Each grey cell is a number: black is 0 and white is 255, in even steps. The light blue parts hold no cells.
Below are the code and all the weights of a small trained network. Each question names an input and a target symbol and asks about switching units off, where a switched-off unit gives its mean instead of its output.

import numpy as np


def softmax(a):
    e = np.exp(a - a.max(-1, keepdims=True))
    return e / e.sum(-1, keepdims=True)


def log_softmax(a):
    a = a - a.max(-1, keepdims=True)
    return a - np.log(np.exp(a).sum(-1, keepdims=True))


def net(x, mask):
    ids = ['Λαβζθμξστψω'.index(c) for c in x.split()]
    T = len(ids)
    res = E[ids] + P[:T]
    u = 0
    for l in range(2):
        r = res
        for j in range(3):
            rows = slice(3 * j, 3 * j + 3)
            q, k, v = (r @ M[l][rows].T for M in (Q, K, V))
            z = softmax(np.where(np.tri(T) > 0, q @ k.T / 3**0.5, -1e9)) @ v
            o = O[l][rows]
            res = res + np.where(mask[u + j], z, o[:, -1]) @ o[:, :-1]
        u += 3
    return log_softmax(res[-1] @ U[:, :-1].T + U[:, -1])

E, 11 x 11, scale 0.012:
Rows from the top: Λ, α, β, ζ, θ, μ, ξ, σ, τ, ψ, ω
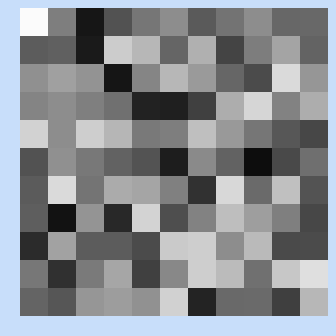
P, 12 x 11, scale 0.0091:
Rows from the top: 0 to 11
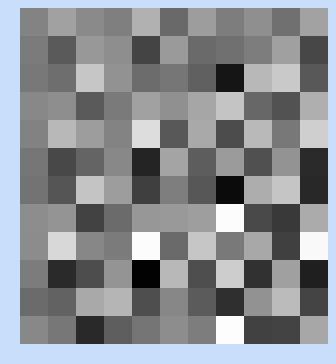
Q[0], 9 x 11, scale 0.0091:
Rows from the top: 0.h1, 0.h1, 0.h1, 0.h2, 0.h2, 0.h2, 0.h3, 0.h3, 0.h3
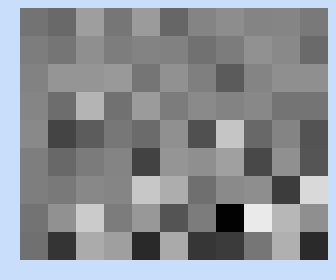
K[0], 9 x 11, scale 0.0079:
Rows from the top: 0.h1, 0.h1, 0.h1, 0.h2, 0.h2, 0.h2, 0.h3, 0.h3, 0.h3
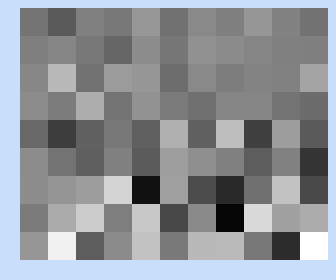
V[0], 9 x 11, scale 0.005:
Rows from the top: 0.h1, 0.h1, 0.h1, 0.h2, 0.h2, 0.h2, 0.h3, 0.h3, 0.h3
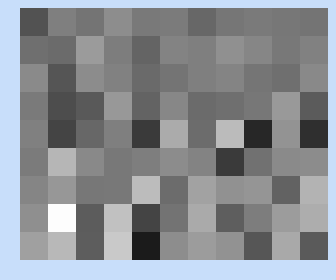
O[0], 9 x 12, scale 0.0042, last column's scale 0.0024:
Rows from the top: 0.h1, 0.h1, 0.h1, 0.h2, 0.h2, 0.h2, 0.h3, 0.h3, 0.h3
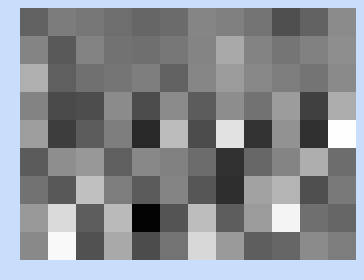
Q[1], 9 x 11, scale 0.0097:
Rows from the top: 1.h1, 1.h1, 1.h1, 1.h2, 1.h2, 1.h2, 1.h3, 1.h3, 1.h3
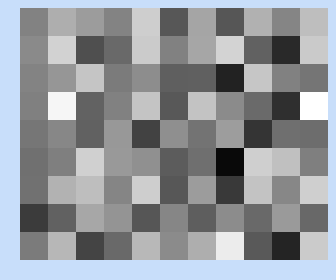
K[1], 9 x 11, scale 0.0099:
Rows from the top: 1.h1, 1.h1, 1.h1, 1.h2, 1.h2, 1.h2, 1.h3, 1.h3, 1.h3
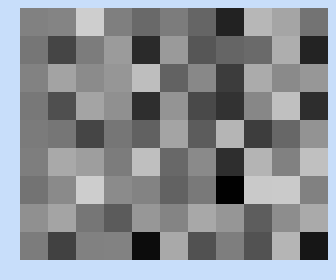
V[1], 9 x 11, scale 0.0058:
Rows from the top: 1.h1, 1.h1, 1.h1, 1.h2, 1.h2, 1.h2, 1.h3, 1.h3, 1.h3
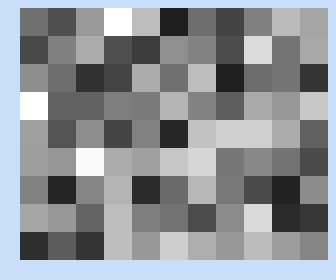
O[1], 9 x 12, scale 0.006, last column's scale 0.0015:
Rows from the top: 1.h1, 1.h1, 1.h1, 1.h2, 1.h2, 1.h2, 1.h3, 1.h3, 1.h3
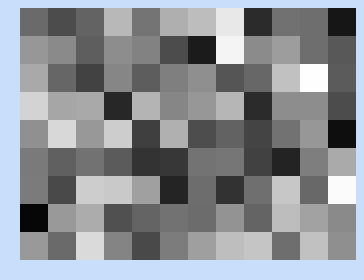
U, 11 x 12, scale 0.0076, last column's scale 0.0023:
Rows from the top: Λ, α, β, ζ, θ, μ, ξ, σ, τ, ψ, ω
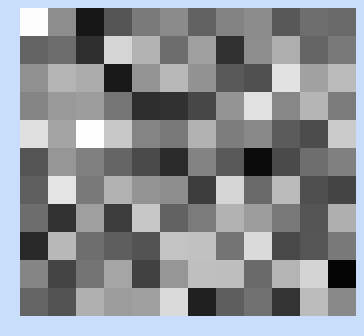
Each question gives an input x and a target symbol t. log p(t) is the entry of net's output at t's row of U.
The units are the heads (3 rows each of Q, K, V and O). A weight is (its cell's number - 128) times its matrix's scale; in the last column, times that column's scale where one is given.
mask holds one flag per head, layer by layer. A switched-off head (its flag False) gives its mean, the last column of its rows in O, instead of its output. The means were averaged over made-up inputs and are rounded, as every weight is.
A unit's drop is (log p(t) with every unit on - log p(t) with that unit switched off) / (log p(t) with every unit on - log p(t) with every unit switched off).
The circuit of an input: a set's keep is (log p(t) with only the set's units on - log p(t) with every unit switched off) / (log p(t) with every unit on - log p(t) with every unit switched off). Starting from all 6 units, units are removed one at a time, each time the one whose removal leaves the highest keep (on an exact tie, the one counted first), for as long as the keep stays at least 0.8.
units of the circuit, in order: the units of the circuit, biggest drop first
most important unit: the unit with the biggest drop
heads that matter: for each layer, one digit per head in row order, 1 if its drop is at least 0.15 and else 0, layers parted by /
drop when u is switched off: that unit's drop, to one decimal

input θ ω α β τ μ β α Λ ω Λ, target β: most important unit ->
1.h2
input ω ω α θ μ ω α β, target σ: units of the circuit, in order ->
1.h2; 0.h3
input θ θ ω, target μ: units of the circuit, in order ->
1.h2; 1.h3
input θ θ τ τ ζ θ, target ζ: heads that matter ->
000 / 101
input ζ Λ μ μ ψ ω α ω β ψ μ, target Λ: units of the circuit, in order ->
1.h3; 0.h2
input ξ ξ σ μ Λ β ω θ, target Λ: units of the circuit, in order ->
1.h3; 0.h3
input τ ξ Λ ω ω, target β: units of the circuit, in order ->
1.h2; 0.h2; 1.h3
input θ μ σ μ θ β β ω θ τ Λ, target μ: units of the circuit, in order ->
1.h2; 0.h3; 1.h3
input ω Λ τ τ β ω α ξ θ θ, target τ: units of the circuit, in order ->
1.h1; 1.h3; 1.h2
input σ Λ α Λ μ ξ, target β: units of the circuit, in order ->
1.h1; 1.h2
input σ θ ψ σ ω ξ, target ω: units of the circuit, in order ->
0.h3; 1.h1
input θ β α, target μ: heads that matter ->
000 / 010
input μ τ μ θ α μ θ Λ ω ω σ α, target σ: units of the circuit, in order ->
1.h2; 0.h3; 1.h1
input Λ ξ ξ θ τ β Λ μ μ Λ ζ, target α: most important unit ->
1.h3
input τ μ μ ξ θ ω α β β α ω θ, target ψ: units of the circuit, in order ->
1.h1; 0.h3
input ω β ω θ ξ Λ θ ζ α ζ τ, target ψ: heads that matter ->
010 / 100
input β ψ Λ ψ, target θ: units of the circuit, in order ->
1.h3; 1.h1; 1.h2
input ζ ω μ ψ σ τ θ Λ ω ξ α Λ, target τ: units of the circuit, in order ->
1.h1; 1.h2; 1.h3
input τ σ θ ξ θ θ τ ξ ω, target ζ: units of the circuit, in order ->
1.h1; 0.h3; 1.h3
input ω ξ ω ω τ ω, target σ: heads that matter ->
000 / 010
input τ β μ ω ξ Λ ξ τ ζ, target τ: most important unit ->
1.h3
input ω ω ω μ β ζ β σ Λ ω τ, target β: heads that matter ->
001 / 110
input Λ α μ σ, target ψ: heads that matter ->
000 / 100
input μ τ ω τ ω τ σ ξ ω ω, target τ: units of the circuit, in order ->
1.h1; 1.h3; 0.h3
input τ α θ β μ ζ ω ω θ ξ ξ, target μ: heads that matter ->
001 / 010
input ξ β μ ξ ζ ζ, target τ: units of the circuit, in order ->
1.h1; 1.h3
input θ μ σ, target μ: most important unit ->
1.h2
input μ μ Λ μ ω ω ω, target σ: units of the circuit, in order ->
1.h2; 1.h1; 0.h2
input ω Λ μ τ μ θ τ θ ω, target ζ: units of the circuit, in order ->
1.h1; 1.h3; 0.h3
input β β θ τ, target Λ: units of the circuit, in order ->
1.h3; 1.h1; 0.h3
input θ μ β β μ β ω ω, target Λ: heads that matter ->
001 / 001
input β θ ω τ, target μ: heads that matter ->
000 / 011
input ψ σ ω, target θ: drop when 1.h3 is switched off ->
0.5
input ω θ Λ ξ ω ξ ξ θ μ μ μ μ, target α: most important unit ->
1.h2
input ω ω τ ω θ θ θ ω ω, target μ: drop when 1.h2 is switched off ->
0.6
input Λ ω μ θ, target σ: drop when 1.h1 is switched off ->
0.1
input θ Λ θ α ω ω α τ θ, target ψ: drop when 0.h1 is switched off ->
0.0
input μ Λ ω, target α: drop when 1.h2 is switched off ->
0.2
